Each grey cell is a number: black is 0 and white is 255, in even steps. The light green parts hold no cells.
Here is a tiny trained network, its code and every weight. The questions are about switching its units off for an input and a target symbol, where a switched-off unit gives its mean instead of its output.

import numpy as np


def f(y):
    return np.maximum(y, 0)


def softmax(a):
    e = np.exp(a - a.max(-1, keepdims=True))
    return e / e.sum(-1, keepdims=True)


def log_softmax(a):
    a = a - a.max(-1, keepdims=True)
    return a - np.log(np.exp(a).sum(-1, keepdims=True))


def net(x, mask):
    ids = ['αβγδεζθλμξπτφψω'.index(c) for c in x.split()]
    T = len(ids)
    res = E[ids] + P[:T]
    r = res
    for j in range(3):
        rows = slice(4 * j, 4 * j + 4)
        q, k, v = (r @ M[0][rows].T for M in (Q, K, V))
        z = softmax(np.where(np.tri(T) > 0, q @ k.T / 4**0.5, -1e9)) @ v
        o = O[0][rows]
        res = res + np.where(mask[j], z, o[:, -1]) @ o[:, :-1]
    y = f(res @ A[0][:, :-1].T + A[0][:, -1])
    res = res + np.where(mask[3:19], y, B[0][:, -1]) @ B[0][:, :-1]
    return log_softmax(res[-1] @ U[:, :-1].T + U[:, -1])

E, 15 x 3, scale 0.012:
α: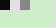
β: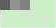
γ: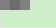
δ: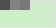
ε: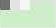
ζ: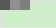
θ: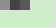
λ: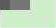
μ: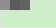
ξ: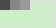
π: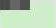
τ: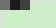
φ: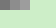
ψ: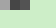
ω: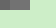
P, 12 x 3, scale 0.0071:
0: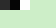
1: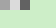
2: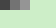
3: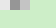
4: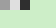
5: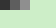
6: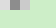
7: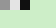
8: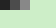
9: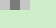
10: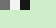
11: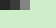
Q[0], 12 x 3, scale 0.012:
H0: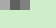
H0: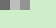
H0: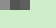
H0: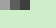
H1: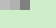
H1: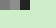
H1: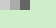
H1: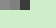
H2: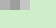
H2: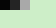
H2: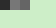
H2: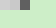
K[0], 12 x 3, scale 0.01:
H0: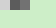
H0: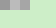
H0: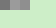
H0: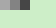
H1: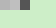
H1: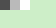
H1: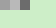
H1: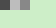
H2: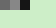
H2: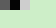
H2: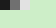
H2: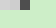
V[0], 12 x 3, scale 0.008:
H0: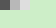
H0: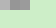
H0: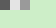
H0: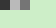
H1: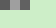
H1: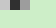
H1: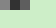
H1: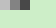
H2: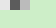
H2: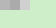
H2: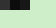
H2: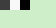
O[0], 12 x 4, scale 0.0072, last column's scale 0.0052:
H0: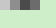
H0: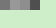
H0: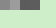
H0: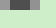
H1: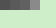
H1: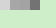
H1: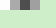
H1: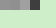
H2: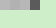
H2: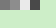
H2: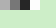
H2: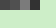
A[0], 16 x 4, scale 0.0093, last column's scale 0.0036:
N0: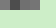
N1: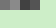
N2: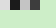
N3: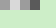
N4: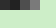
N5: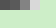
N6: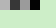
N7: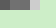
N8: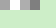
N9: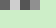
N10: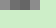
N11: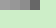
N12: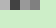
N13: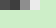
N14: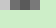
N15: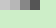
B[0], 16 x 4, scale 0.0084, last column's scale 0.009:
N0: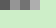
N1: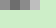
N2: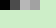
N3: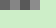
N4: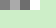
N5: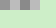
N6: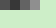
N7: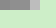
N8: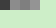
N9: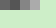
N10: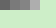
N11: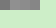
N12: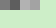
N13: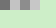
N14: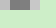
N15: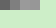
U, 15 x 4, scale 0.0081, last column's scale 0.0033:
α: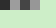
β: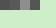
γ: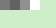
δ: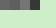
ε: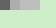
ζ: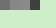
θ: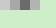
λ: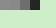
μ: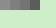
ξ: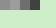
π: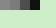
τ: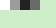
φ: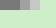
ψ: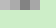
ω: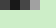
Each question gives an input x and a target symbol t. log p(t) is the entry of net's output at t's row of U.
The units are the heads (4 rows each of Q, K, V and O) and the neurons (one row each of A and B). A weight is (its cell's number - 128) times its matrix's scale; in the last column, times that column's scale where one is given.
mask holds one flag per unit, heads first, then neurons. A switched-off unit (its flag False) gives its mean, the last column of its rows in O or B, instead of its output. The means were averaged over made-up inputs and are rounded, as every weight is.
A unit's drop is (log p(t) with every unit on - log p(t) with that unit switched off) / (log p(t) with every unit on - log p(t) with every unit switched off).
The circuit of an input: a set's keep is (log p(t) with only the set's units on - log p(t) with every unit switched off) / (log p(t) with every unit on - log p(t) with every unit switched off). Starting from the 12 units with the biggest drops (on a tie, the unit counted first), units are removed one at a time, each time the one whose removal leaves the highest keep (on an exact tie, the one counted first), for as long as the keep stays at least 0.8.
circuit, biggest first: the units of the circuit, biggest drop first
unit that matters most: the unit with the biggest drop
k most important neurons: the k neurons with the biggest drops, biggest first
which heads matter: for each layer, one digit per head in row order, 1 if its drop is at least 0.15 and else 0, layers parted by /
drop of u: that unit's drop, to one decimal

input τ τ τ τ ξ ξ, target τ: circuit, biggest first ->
(H2; H1)
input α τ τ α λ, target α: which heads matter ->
011
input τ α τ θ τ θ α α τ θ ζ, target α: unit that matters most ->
H1
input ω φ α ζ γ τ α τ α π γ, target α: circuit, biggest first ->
(H1; H2; N4)
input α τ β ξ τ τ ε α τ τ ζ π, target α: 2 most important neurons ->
(N4; N13)
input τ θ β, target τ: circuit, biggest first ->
(H2; H1)
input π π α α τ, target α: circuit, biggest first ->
(H1; H2; N4; N13)
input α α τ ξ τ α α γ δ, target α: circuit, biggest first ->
(H2; H1; N4; N13)
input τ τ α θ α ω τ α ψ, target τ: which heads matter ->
001
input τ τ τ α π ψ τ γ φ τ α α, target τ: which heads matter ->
101
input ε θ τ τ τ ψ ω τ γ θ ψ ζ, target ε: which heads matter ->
001
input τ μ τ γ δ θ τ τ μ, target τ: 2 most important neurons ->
(N14; N2)
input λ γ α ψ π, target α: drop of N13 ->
0.1
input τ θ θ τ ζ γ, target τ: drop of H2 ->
0.6
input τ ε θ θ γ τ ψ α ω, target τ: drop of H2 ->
0.4
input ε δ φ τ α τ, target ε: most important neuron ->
(N13)
